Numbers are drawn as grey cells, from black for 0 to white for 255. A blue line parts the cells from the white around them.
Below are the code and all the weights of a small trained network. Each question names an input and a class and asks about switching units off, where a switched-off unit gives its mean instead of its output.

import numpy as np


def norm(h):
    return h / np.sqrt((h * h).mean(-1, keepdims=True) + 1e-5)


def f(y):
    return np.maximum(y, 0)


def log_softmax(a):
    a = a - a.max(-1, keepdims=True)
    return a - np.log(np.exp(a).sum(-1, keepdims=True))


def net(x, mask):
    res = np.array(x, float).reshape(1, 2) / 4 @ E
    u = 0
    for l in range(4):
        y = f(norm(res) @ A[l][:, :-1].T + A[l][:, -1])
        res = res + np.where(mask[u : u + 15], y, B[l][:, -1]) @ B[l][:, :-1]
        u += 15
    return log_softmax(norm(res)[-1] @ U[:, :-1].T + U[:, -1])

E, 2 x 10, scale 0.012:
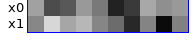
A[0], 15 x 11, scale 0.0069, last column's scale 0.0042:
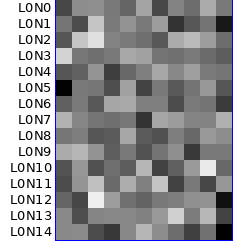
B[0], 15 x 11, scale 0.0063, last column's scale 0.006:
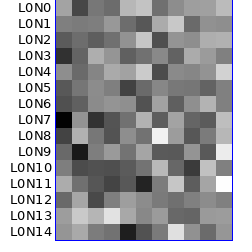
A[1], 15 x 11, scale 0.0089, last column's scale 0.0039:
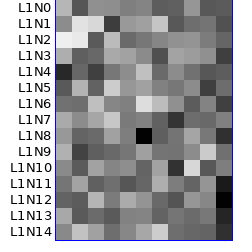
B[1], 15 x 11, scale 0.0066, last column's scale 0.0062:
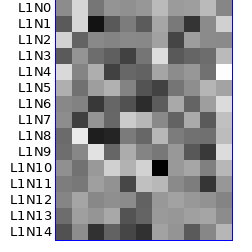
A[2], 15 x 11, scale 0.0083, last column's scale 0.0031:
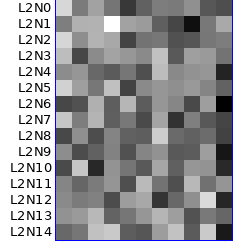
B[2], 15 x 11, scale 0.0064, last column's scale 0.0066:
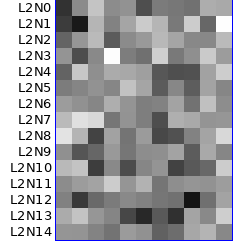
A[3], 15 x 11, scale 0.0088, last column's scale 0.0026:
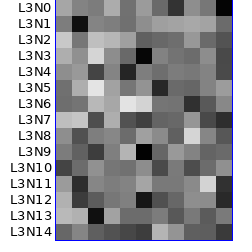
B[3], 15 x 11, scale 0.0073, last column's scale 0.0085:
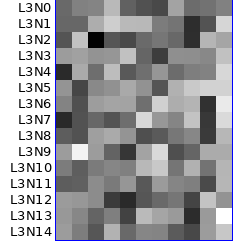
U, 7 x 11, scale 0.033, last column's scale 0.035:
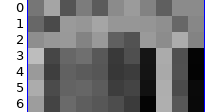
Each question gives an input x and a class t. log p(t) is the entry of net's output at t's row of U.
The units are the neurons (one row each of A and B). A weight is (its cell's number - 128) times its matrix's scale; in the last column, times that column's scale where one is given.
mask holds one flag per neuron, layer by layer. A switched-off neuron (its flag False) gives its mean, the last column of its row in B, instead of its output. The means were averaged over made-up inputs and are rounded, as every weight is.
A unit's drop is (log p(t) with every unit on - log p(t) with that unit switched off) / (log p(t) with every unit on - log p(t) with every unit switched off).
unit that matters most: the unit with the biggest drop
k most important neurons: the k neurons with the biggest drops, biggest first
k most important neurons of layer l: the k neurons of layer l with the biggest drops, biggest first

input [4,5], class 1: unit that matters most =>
L0N11
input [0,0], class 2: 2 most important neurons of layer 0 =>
(L0N11; L0N8)
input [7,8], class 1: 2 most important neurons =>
(L0N11; L2N1)
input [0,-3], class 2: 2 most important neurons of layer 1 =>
(L1N4; L1N9)
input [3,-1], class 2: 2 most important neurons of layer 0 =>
(L0N11; L0N7)
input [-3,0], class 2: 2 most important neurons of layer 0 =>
(L0N11; L0N8)
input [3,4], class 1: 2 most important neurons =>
(L0N11; L1N6)
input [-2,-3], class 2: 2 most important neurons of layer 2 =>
(L2N1; L2N13)
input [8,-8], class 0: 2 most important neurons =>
(L1N8; L2N1)
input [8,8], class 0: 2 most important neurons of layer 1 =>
(L1N8; L1N9)
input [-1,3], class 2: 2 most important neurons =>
(L1N4; L0N9)
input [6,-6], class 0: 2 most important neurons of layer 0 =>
(L0N9; L0N0)
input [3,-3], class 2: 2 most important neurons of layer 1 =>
(L1N4; L1N1)
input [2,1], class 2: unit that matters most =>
L1N4
